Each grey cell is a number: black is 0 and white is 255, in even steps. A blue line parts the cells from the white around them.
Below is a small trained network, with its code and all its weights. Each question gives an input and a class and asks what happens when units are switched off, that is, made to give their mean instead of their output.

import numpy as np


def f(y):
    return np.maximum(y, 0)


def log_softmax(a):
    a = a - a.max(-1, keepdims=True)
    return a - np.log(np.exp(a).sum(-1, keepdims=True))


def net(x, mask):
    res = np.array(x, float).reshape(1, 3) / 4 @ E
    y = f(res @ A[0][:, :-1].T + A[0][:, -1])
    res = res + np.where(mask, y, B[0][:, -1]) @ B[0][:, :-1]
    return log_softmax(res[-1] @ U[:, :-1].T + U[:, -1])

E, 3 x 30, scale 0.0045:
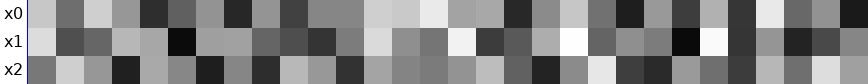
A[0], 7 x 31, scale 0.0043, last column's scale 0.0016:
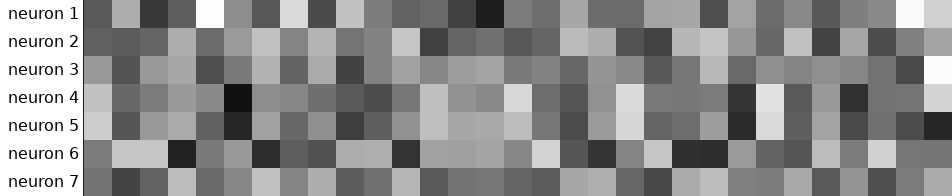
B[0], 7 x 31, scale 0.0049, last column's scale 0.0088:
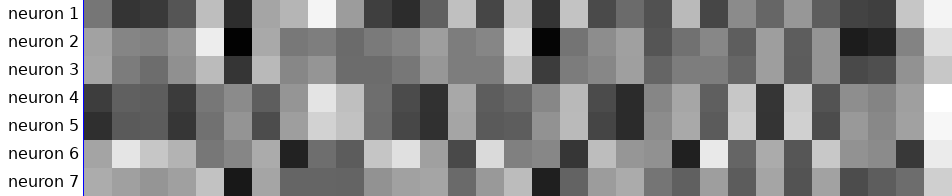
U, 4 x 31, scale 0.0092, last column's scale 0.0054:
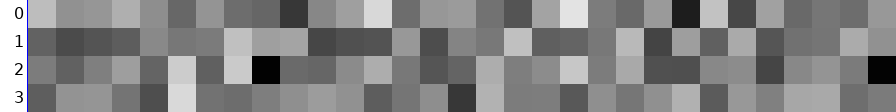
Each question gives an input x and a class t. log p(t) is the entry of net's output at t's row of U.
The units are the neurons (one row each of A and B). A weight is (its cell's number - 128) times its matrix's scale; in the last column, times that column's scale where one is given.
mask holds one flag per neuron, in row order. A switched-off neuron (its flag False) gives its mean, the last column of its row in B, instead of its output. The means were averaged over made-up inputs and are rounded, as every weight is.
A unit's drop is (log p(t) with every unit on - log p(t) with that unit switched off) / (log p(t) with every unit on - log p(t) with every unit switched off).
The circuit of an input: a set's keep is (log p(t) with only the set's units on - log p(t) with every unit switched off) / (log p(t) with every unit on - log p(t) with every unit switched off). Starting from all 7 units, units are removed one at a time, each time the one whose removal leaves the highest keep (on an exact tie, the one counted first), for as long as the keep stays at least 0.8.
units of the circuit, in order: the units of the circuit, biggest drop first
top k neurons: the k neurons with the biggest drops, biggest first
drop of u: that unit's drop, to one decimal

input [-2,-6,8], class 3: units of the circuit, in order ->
(neuron 6)
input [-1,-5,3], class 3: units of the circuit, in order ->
(neuron 6; neuron 2)
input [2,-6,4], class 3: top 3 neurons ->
(neuron 2; neuron 7; neuron 3)
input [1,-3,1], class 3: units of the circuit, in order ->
(neuron 2; neuron 1)
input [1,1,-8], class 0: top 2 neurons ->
(neuron 7; neuron 1)
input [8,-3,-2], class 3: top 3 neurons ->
(neuron 1; neuron 2; neuron 5)
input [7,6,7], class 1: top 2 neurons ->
(neuron 4; neuron 5)
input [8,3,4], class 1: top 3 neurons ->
(neuron 5; neuron 4; neuron 3)
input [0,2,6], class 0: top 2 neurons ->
(neuron 5; neuron 6)
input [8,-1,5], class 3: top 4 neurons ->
(neuron 2; neuron 5; neuron 7; neuron 4)
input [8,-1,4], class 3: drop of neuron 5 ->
0.4
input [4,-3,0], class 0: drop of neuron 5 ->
0.5
